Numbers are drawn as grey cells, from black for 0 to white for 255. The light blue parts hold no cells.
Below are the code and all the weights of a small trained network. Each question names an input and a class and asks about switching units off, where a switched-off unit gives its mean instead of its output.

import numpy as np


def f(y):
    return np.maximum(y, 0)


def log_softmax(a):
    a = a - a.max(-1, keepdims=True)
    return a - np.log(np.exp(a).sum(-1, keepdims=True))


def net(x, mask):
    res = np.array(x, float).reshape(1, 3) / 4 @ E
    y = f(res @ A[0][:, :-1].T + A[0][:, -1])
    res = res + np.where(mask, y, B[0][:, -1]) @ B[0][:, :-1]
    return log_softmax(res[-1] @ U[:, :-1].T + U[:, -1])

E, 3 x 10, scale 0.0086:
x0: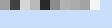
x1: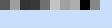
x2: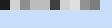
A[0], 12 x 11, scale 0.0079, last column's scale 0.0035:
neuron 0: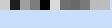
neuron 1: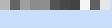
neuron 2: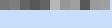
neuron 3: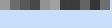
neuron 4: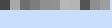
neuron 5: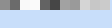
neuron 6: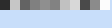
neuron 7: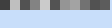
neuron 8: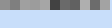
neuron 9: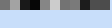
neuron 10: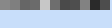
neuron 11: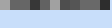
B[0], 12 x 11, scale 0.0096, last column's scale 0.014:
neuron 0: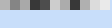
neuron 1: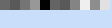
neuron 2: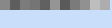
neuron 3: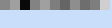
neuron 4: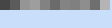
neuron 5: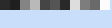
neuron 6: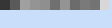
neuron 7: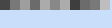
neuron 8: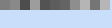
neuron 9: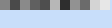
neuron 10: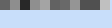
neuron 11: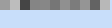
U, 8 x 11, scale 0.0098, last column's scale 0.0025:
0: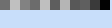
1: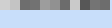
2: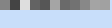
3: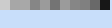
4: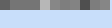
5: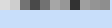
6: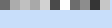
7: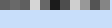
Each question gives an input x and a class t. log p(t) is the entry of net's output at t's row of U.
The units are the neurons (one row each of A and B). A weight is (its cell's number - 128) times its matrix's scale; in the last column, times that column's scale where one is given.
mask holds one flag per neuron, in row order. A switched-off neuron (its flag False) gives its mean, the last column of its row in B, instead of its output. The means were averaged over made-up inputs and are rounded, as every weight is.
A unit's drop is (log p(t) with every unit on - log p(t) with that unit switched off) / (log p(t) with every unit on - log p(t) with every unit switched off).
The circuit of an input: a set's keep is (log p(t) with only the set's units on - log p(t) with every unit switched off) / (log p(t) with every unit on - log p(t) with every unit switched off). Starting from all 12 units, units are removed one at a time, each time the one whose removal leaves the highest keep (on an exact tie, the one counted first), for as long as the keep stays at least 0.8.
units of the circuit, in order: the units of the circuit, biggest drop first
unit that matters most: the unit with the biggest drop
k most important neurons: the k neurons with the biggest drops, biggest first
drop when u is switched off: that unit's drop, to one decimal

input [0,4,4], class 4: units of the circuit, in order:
neuron 5
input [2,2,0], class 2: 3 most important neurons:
neuron 3; neuron 10; neuron 11
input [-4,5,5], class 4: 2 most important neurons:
neuron 9; neuron 0
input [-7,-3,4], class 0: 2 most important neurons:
neuron 5; neuron 7
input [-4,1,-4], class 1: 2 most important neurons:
neuron 5; neuron 0
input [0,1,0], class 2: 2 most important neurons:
neuron 5; neuron 3
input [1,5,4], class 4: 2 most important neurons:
neuron 0; neuron 1
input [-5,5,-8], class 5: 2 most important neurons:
neuron 5; neuron 0
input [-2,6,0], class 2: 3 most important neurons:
neuron 9; neuron 10; neuron 2
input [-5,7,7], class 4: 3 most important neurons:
neuron 9; neuron 0; neuron 1
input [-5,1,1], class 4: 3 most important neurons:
neuron 5; neuron 1; neuron 9
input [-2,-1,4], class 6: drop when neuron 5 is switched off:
0.2
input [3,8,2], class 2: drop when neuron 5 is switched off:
0.0
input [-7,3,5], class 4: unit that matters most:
neuron 9
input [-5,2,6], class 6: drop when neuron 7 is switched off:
0.1
